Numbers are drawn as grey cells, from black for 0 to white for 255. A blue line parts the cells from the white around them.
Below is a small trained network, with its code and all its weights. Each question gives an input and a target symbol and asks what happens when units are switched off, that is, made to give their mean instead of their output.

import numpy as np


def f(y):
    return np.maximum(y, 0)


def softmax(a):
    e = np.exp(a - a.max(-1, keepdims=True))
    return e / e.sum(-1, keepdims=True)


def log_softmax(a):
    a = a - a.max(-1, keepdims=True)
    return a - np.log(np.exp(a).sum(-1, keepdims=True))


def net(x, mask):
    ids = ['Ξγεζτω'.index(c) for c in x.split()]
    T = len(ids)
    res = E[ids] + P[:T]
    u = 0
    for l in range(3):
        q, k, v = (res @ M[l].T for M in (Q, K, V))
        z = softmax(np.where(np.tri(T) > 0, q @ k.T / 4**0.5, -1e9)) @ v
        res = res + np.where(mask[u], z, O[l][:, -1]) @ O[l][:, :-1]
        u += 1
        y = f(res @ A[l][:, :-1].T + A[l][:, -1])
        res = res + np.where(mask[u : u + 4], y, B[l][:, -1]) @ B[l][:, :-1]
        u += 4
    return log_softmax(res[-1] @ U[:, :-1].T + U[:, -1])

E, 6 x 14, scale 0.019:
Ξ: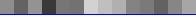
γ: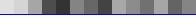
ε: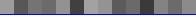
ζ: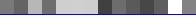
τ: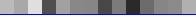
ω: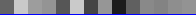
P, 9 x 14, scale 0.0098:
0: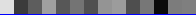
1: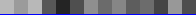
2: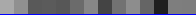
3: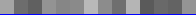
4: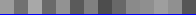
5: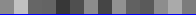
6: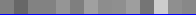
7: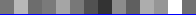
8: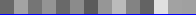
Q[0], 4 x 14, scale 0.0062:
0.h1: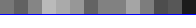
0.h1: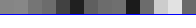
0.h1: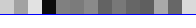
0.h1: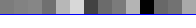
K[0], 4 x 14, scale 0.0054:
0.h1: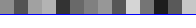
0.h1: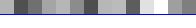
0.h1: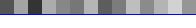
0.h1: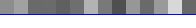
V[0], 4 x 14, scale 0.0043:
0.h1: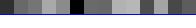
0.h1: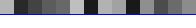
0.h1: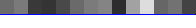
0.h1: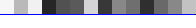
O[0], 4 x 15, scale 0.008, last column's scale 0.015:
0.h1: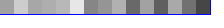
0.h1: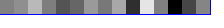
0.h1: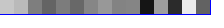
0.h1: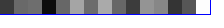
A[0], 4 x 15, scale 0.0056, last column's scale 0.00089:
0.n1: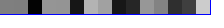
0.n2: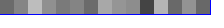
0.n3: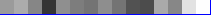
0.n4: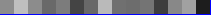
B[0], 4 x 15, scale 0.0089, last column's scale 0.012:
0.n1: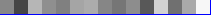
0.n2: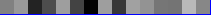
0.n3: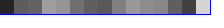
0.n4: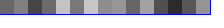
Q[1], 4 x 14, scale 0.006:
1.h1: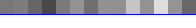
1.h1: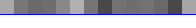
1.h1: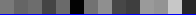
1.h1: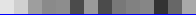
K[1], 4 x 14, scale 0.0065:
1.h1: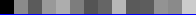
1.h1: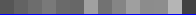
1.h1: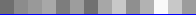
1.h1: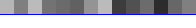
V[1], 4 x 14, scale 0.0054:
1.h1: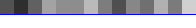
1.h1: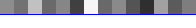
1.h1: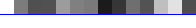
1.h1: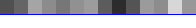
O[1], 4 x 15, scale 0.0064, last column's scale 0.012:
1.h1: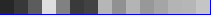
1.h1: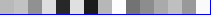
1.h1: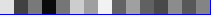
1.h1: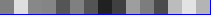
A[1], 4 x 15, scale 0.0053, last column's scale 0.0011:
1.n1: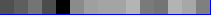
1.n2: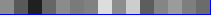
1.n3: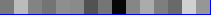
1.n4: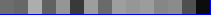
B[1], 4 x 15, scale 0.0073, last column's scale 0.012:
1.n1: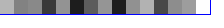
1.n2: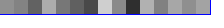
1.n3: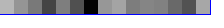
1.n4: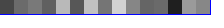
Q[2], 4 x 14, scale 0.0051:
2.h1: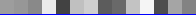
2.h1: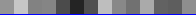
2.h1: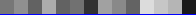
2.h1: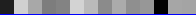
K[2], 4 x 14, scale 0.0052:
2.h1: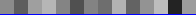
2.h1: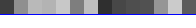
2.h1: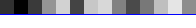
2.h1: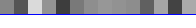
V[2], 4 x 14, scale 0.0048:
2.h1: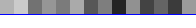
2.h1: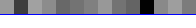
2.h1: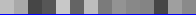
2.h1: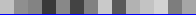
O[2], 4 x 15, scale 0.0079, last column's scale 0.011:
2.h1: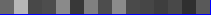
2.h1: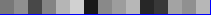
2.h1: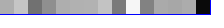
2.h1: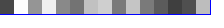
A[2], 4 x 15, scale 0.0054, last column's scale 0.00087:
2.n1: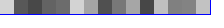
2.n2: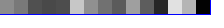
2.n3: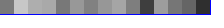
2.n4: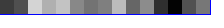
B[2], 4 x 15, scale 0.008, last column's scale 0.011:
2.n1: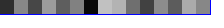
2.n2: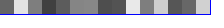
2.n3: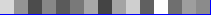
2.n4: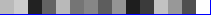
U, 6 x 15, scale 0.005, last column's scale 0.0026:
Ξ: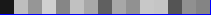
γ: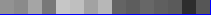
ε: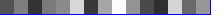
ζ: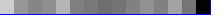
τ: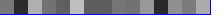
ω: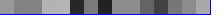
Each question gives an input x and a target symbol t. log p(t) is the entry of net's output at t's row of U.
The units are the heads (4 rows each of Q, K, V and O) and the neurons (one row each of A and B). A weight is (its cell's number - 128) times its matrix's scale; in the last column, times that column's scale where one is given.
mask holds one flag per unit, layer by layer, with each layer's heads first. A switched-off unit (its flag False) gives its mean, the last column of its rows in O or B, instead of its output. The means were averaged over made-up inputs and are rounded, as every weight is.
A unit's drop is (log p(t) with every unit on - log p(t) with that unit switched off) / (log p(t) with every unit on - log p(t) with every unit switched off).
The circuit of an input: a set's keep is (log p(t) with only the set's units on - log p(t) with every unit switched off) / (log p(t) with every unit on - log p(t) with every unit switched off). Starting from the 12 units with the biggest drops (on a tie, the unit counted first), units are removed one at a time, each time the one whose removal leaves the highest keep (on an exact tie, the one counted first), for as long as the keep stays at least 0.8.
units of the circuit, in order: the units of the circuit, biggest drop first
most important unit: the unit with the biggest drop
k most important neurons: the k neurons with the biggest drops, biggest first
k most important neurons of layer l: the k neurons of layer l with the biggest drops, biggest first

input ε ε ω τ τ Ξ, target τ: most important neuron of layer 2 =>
2.n4
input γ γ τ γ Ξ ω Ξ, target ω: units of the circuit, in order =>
1.h1; 2.h1; 1.n1
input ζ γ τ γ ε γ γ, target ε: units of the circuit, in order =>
2.h1; 2.n1
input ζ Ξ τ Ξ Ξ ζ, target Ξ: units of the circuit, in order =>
2.h1; 1.n1
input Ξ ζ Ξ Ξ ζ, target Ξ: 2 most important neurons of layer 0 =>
0.n1; 0.n2
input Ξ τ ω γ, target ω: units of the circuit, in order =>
2.h1; 1.h1
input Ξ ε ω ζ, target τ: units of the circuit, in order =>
1.h1; 2.h1; 2.n4
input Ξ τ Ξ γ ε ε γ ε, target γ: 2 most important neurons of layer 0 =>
0.n1; 0.n3
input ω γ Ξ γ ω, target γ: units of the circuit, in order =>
1.h1; 2.h1; 0.n3
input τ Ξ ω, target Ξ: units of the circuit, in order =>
0.h1; 1.h1
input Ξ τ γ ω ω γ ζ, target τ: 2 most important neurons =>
2.n4; 1.n3
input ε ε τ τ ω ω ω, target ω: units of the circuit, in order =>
1.h1; 2.h1; 0.h1
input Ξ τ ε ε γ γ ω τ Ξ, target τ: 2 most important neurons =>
1.n1; 2.n4
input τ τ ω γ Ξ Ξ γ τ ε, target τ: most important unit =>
1.n1
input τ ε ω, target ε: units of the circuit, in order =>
2.h1; 1.n3
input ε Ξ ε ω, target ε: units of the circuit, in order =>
2.h1; 0.n1; 1.n3
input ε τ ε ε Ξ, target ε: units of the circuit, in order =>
0.n1; 1.h1; 2.h1
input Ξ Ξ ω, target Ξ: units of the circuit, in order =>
1.h1; 0.h1
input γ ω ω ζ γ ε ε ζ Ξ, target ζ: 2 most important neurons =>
1.n1; 2.n2
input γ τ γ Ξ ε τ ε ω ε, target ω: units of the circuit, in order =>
1.h1
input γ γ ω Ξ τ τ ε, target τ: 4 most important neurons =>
0.n3; 0.n1; 2.n4; 1.n1
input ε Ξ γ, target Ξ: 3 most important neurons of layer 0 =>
0.n3; 0.n1; 0.n4
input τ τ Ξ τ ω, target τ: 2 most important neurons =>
0.n3; 1.n3
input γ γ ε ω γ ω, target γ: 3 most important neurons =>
0.n4; 2.n4; 1.n3
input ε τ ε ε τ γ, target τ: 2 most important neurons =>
1.n1; 2.n4
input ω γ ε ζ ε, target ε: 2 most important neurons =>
0.n3; 2.n1
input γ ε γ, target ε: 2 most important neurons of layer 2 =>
2.n4; 2.n2
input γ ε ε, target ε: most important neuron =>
0.n1
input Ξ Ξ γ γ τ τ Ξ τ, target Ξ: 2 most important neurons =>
1.n1; 0.n1
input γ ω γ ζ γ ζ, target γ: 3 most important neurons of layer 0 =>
0.n1; 0.n4; 0.n3
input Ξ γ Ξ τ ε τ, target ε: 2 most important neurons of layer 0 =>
0.n1; 0.n4
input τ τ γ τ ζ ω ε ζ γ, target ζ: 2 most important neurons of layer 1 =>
1.n1; 1.n2
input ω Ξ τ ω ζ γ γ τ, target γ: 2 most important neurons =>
0.n1; 1.n1
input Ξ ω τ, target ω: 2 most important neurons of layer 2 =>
2.n4; 2.n2
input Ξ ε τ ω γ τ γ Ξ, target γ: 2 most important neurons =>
0.n1; 1.n4
